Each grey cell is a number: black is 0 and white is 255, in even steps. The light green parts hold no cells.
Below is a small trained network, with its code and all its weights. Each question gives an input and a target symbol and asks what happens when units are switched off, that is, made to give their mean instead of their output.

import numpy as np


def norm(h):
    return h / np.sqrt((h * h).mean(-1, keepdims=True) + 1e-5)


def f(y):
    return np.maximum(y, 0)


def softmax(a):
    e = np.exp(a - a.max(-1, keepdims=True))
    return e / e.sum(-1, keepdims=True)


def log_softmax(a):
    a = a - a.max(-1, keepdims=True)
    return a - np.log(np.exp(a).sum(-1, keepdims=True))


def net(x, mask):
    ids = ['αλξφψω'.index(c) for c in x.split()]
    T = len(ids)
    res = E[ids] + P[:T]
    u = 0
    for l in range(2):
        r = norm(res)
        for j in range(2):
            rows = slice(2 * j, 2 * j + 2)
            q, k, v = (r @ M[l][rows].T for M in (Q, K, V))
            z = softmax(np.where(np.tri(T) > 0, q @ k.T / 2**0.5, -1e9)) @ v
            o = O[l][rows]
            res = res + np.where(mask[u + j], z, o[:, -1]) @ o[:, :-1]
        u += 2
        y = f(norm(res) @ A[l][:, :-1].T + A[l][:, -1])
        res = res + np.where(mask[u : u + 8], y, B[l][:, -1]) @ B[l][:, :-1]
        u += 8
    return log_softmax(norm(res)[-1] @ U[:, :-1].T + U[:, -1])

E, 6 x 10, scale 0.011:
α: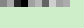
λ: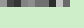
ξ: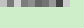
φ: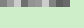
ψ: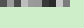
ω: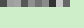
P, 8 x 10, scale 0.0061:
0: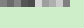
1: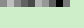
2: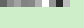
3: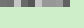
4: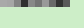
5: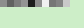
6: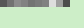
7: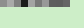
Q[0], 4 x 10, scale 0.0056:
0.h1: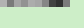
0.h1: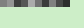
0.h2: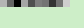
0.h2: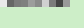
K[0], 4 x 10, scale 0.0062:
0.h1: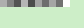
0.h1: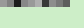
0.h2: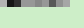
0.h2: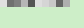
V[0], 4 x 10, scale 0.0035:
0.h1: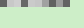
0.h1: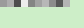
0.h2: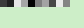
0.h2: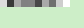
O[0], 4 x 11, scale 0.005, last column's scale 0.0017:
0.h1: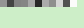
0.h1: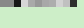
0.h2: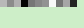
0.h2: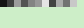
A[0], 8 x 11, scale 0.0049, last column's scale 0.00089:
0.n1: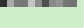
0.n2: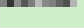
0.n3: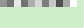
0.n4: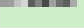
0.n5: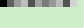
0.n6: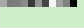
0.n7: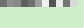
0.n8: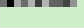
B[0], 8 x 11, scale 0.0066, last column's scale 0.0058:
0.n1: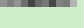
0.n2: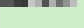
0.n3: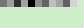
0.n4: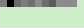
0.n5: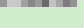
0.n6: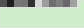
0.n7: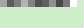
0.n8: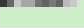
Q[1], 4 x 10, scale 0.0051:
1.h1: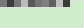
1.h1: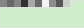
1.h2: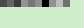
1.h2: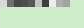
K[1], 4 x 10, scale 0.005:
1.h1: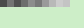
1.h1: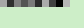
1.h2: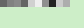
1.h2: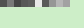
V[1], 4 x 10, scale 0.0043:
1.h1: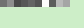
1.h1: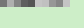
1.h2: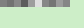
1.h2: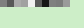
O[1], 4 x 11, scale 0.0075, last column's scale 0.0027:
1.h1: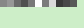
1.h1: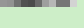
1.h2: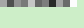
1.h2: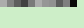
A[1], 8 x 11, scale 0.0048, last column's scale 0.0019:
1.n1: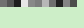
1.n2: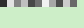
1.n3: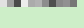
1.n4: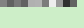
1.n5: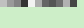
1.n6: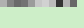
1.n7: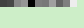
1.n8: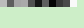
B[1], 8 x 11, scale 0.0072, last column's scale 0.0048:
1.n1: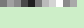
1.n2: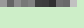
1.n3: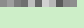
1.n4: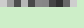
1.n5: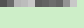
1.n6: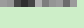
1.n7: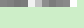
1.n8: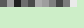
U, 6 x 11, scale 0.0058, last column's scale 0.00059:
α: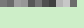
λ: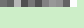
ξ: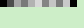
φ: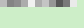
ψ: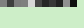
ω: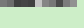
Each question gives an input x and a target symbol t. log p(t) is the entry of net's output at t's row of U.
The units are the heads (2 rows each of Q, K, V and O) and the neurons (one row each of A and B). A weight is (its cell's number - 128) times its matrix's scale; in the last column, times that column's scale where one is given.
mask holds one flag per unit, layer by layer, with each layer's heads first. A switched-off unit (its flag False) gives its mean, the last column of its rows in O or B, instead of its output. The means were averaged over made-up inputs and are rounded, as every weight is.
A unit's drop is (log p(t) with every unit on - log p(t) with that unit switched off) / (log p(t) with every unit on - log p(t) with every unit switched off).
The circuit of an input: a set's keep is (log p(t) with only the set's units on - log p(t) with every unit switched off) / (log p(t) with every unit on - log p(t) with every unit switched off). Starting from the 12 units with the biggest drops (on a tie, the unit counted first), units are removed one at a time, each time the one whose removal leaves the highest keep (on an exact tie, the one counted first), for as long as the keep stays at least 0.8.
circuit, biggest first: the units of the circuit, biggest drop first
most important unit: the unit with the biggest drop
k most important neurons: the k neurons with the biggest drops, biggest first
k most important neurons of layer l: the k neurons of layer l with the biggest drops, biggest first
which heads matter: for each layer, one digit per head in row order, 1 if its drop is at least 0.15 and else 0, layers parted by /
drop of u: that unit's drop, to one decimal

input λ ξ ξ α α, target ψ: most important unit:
1.n5
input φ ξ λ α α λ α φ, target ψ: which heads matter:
01 / 01
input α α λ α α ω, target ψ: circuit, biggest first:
(1.n2; 0.n7; 1.h2; 1.n7)
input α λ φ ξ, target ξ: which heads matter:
00 / 00
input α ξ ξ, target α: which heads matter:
10 / 00
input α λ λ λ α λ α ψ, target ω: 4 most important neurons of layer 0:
(0.n1; 0.n2; 0.n8; 0.n7)
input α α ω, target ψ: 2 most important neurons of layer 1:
(1.n2; 1.n1)
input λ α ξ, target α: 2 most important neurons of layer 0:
(0.n3; 0.n7)
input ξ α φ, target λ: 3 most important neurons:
(1.n2; 1.n1; 1.n8)
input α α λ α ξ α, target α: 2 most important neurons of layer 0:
(0.n3; 0.n8)
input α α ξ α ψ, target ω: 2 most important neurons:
(1.n8; 0.n2)
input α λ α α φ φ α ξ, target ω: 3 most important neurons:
(1.n8; 0.n3; 1.n5)
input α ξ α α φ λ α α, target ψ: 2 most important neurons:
(1.n5; 0.n3)
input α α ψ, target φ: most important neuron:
(1.n3)
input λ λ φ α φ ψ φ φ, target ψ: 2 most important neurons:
(1.n2; 0.n3)
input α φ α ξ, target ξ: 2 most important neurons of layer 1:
(1.n7; 1.n4)
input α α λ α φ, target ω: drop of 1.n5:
0.1
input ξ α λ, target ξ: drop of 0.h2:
0.3
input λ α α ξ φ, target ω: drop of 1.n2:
-0.1
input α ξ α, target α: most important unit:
0.h2
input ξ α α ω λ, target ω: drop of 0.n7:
0.1
